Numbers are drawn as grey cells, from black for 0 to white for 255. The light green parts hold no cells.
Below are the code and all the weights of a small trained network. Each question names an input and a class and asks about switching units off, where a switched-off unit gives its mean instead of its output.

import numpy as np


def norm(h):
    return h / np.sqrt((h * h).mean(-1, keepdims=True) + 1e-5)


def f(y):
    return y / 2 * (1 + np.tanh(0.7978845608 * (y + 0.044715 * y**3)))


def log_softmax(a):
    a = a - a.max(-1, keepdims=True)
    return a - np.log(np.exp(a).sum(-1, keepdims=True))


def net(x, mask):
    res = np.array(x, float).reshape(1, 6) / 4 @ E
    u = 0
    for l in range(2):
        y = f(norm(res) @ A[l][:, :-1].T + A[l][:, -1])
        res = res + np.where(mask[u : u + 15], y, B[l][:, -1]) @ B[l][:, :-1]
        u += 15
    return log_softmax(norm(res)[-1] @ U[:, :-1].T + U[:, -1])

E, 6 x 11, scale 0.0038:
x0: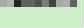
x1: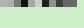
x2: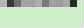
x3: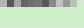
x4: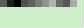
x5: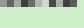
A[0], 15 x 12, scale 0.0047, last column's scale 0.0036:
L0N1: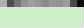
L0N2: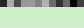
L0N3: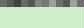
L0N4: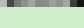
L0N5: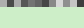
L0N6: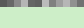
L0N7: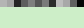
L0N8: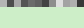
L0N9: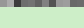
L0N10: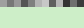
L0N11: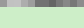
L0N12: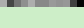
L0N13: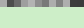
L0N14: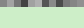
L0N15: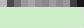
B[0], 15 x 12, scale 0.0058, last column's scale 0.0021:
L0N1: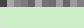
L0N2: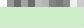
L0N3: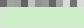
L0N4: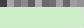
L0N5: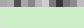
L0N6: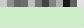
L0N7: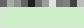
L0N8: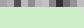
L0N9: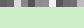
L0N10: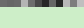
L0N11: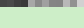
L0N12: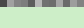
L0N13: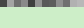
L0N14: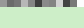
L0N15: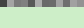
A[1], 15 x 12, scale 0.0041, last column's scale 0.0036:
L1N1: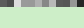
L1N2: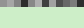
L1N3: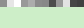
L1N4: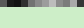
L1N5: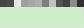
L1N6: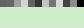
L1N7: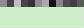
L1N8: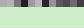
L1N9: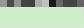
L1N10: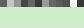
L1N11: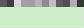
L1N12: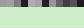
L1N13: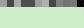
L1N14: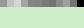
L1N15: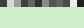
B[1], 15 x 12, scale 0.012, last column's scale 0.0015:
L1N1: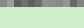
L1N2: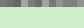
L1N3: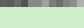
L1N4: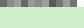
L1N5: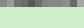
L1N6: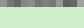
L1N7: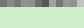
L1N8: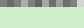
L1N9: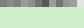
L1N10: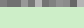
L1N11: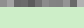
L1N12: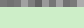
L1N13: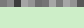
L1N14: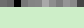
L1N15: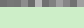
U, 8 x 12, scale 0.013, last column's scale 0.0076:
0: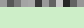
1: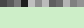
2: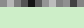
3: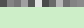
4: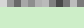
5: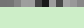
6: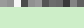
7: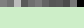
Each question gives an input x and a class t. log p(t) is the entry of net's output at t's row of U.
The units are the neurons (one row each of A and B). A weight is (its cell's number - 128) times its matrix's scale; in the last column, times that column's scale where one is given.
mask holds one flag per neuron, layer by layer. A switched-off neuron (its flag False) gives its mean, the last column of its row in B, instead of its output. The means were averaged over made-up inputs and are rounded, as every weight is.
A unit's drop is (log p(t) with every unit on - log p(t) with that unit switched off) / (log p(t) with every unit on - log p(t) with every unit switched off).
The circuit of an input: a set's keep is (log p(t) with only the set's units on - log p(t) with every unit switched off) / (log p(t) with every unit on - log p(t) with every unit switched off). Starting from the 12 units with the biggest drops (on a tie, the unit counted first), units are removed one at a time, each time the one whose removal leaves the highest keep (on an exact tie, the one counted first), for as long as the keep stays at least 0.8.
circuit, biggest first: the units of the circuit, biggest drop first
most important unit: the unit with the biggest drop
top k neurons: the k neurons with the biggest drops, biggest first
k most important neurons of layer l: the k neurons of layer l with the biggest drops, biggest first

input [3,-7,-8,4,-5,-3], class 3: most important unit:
L1N15
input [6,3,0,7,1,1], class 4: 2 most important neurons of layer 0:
L0N8, L0N5
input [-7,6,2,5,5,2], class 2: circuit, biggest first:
L1N11, L1N5
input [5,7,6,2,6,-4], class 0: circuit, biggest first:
L1N8, L1N12
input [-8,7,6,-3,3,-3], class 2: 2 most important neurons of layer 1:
L1N5, L1N11
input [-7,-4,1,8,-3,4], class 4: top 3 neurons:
L0N5, L0N8, L0N9
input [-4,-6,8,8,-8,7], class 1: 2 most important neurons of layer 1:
L1N3, L1N14
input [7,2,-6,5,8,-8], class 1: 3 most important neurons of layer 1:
L1N4, L1N9, L1N7
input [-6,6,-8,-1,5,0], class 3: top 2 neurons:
L1N15, L0N6
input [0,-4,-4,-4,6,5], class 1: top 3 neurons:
L1N4, L0N14, L0N3
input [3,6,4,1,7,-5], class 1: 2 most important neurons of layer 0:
L0N6, L0N3
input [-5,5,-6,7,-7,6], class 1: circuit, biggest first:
L1N3, L0N6, L1N14
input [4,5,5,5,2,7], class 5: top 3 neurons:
L1N9, L0N6, L1N7
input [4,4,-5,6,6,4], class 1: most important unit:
L1N4
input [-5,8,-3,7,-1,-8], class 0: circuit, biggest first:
L1N8, L1N12, L1N2
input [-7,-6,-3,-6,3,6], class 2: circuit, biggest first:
L1N11, L1N5
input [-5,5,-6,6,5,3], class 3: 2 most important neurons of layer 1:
L1N10, L1N15
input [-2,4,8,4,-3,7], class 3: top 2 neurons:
L0N4, L0N15
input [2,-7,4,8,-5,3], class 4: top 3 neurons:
L0N8, L0N5, L0N14
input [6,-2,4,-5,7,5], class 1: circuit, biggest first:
L1N4
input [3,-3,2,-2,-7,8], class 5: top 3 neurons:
L1N7, L1N9, L0N3
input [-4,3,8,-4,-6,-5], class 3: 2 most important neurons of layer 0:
L0N13, L0N3
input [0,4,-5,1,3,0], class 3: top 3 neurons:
L0N6, L1N15, L1N10
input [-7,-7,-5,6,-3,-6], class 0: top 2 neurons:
L0N9, L0N6
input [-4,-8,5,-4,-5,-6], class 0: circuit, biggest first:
L0N6, L1N6
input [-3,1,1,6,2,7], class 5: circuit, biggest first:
L0N10, L1N7
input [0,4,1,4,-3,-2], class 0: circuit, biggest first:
L1N8
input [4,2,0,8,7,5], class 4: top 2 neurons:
L0N5, L0N8
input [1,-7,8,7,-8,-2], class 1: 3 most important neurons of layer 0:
L0N14, L0N11, L0N2
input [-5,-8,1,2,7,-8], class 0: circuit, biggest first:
L0N6, L1N6
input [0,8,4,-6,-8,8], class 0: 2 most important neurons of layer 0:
L0N3, L0N14
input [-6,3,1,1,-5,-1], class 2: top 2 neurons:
L0N3, L1N5
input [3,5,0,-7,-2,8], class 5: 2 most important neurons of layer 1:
L1N9, L1N7
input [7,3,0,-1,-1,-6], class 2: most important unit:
L0N7
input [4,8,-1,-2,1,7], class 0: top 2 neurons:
L1N8, L1N12
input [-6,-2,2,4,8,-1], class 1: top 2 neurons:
L1N4, L0N9
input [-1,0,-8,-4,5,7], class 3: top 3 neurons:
L1N15, L1N10, L0N11
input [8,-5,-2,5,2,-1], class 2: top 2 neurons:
L0N7, L0N14
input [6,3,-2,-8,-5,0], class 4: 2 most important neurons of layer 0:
L0N2, L0N3
